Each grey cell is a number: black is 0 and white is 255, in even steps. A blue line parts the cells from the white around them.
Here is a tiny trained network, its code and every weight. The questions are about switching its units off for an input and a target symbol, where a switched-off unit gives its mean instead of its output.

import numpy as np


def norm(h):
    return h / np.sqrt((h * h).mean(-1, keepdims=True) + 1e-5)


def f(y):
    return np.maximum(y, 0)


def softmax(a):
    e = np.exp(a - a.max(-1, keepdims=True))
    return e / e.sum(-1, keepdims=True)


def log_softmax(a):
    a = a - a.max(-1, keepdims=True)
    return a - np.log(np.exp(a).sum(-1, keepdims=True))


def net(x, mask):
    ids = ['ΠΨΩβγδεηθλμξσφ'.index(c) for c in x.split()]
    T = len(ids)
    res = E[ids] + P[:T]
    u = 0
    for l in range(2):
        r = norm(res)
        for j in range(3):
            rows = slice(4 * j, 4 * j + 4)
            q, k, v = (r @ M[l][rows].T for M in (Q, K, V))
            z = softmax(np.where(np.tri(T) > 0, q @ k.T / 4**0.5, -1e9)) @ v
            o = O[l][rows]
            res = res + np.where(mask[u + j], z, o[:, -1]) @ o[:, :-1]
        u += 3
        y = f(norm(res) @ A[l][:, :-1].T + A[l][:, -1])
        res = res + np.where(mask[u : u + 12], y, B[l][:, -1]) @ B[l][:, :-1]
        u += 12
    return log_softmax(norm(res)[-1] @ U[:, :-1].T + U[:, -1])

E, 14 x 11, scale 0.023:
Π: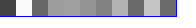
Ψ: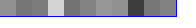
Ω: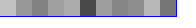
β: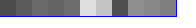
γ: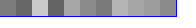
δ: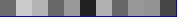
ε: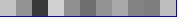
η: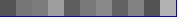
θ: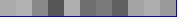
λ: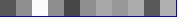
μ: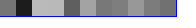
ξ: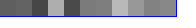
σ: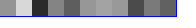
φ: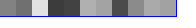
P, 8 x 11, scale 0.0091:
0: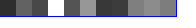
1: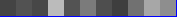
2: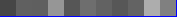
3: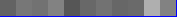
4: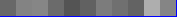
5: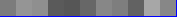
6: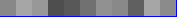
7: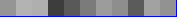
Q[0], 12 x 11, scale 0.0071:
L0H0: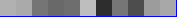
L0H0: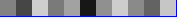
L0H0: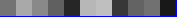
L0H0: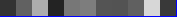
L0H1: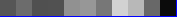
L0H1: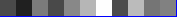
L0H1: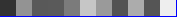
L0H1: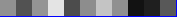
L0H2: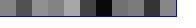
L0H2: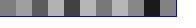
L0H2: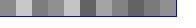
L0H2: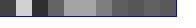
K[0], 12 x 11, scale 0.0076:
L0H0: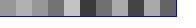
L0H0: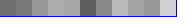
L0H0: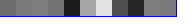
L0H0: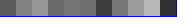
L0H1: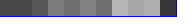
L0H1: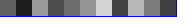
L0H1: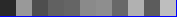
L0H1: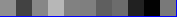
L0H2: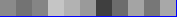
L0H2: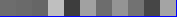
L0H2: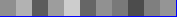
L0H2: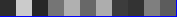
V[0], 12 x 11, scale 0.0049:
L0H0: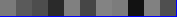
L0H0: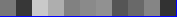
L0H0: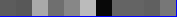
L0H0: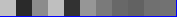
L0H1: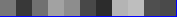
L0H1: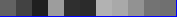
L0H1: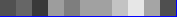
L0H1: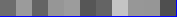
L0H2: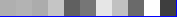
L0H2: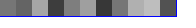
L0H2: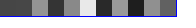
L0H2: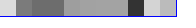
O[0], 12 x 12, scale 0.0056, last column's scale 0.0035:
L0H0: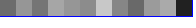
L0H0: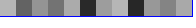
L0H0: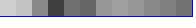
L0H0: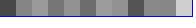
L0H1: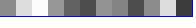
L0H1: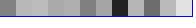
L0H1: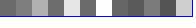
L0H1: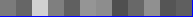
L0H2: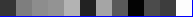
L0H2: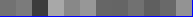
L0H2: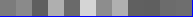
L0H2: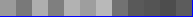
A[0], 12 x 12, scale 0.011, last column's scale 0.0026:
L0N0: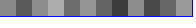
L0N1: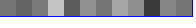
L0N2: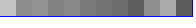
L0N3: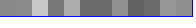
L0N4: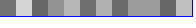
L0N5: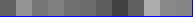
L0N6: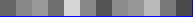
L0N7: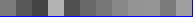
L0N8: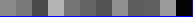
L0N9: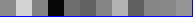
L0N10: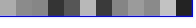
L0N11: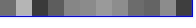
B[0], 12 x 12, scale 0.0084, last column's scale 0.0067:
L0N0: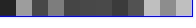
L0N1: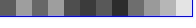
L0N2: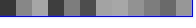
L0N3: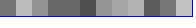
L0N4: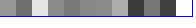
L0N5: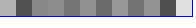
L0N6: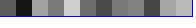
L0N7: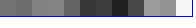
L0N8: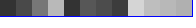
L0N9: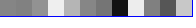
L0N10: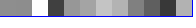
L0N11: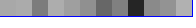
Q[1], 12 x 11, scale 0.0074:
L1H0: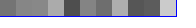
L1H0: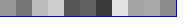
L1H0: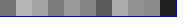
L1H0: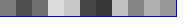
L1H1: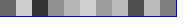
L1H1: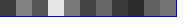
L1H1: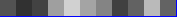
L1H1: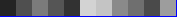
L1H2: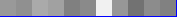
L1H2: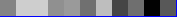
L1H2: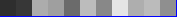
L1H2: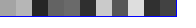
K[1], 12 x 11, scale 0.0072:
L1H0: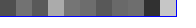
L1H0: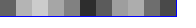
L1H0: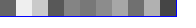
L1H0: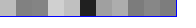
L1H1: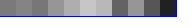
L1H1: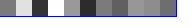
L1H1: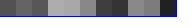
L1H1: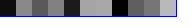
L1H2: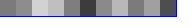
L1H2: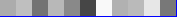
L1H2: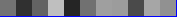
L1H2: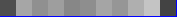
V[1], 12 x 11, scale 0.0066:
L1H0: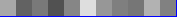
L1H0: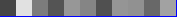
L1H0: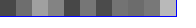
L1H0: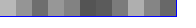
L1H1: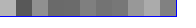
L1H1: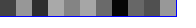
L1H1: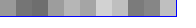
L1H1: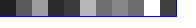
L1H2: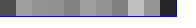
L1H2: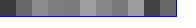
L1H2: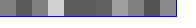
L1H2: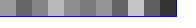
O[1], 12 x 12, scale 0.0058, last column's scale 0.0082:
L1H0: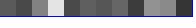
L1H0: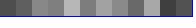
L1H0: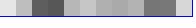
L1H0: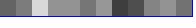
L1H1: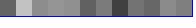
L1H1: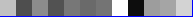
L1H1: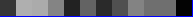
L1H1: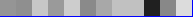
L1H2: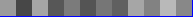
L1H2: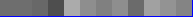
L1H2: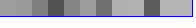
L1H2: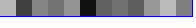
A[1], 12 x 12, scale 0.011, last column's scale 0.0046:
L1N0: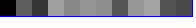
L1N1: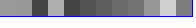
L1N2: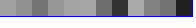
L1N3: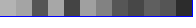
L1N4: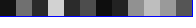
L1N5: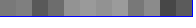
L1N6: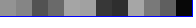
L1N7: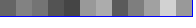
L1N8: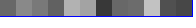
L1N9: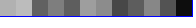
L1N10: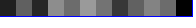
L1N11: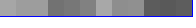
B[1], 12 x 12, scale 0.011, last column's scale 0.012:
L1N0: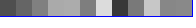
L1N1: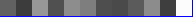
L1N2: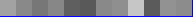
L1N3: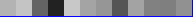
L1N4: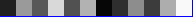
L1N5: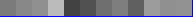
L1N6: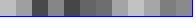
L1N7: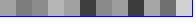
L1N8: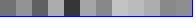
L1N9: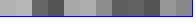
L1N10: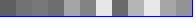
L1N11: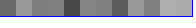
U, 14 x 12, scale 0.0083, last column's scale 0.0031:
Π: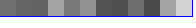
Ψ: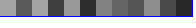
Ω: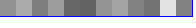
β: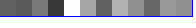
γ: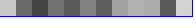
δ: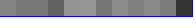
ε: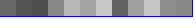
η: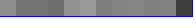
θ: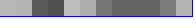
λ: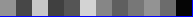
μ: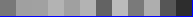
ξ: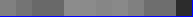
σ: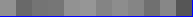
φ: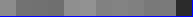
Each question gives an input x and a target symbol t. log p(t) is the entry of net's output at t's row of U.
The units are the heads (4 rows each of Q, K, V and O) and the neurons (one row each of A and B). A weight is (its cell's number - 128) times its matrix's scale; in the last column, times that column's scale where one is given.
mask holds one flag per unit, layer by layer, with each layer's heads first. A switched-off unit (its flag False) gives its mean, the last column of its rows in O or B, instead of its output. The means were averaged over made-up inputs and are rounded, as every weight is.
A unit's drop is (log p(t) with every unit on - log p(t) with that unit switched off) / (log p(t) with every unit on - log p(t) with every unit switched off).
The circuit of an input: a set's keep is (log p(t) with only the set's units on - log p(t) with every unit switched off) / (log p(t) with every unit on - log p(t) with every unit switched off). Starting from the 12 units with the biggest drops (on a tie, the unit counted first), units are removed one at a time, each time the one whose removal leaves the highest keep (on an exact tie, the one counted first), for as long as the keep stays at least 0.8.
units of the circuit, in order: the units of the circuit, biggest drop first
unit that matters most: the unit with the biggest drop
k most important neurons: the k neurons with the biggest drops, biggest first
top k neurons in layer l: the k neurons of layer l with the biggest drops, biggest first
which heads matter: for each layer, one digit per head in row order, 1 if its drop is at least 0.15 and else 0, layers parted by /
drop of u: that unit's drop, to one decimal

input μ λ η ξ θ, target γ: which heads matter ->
010 / 000
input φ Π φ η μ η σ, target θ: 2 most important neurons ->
[L1N3; L1N9]
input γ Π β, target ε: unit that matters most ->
L1H0
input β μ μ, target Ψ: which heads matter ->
111 / 110
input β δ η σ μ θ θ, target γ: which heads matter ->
010 / 010
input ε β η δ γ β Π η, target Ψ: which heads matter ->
011 / 000
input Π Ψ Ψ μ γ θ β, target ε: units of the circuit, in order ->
[L0H1; L1N10]
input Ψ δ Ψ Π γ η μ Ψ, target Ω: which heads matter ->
101 / 100
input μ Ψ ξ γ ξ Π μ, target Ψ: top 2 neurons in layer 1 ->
[L1N4; L1N1]
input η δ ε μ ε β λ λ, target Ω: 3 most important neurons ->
[L1N1; L1N11; L0N4]
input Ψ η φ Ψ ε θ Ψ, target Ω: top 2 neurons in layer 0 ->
[L0N7; L0N2]
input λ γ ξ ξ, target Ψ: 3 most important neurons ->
[L0N7; L1N4; L0N10]
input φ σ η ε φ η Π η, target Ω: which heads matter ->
001 / 100
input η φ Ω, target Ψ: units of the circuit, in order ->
[L1N4]
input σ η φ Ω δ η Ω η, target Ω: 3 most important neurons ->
[L0N10; L1N1; L1N11]
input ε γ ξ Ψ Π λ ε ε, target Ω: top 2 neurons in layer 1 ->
[L1N1; L1N11]
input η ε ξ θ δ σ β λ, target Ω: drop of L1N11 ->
0.2
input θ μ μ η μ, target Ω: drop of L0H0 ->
0.9
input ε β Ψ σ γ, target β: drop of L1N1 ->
0.1
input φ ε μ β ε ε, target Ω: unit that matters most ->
L0H1
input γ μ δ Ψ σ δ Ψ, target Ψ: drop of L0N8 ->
0.0
